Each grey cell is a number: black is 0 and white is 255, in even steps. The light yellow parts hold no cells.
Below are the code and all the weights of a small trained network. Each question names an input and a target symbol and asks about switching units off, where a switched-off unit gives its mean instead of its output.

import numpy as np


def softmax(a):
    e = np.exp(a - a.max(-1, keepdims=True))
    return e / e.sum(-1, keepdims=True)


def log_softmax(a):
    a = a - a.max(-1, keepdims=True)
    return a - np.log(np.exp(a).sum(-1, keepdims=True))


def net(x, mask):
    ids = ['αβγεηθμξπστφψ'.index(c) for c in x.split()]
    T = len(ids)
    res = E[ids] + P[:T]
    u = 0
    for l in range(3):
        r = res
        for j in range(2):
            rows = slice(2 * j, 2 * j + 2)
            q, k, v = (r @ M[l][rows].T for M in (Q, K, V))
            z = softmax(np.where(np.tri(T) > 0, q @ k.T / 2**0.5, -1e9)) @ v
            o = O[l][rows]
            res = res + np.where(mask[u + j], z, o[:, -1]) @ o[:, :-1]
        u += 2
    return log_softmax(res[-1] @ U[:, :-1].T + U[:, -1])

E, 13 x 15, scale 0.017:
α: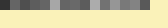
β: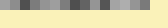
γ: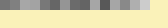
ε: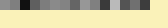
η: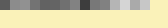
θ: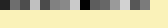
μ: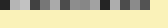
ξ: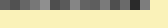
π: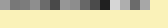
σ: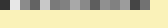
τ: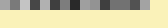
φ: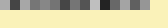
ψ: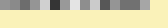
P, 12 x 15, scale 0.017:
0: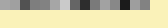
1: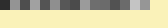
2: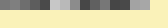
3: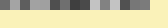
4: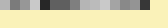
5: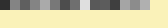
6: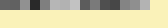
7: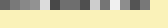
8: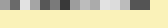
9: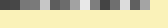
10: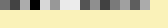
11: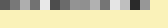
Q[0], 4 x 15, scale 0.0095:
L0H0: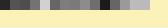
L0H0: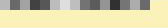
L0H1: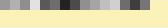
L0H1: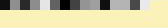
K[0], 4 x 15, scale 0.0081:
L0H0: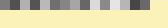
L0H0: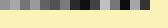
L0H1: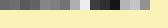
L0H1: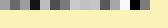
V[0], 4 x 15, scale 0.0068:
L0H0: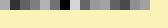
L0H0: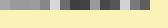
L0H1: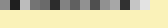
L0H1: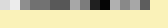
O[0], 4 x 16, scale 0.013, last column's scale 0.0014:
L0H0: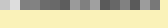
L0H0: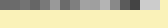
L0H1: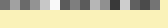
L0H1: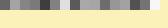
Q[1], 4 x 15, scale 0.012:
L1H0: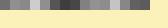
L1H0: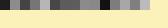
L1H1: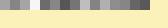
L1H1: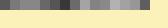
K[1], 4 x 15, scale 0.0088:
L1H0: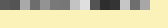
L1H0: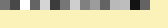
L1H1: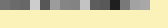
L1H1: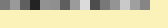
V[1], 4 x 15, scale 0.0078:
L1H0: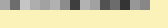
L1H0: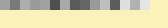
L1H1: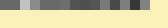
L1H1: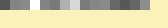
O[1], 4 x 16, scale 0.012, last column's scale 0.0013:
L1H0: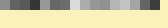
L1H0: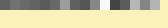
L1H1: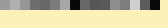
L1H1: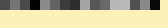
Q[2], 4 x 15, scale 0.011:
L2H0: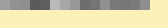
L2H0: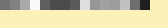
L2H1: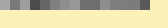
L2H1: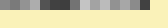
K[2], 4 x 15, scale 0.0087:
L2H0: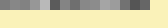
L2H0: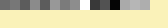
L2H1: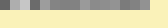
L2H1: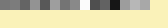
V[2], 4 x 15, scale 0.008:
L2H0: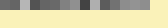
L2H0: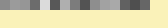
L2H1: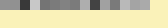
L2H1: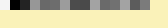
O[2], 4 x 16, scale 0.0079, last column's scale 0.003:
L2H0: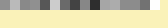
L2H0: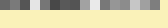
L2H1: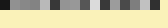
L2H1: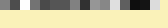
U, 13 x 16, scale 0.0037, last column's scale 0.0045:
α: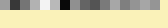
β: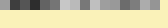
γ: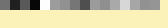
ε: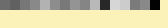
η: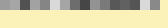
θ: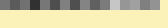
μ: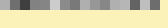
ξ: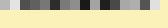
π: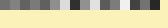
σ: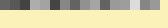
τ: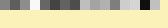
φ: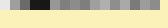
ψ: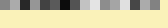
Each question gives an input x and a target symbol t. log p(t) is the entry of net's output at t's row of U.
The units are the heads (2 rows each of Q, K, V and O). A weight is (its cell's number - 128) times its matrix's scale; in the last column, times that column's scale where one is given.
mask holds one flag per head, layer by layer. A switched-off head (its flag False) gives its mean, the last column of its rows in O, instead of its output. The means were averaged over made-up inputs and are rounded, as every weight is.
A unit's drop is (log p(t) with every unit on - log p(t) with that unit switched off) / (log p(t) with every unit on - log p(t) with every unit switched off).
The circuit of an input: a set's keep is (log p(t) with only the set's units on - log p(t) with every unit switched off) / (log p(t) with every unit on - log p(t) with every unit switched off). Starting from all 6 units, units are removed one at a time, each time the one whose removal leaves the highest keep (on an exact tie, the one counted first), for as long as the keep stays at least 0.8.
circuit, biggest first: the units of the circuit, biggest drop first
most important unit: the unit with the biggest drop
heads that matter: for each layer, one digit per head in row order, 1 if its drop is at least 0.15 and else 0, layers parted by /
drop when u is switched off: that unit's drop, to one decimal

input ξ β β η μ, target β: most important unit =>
L2H0
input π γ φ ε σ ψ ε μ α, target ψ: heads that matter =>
10 / 01 / 00
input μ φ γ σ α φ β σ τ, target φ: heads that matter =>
10 / 00 / 10
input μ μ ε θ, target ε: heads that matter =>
00 / 10 / 00
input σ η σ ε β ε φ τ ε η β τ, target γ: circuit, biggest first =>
(L1H0; L0H1)
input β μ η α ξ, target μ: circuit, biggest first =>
(L2H1; L1H0)
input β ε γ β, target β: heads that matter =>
01 / 01 / 00
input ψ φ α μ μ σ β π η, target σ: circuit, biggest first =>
(L2H1; L0H1)
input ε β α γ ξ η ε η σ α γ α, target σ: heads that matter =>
01 / 10 / 11
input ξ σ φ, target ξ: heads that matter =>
10 / 01 / 00
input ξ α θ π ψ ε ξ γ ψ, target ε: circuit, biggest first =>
(L1H0; L2H1)
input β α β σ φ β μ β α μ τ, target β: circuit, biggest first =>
(L1H1; L0H1)
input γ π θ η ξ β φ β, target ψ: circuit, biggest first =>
(L0H0; L2H0)
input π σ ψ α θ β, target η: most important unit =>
L1H0
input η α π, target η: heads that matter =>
01 / 10 / 00
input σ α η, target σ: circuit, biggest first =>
(L2H0; L2H1)
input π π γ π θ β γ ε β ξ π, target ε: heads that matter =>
00 / 10 / 00
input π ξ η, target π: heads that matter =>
01 / 00 / 00
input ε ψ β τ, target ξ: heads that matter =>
10 / 00 / 00
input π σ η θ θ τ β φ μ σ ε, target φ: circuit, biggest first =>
(L2H1; L0H0)
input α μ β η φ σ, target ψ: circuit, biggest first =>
(L0H0)
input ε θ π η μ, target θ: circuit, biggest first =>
(L1H1; L0H1)
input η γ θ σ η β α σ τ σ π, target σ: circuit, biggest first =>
(L2H0; L2H1)
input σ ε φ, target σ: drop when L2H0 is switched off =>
0.4
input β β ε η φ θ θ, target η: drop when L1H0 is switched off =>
0.6
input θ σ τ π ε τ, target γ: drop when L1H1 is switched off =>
0.0
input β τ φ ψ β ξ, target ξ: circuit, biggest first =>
(L0H0)
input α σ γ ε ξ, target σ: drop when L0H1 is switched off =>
0.1
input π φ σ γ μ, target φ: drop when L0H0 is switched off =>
0.2
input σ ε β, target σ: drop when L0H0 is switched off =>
0.1
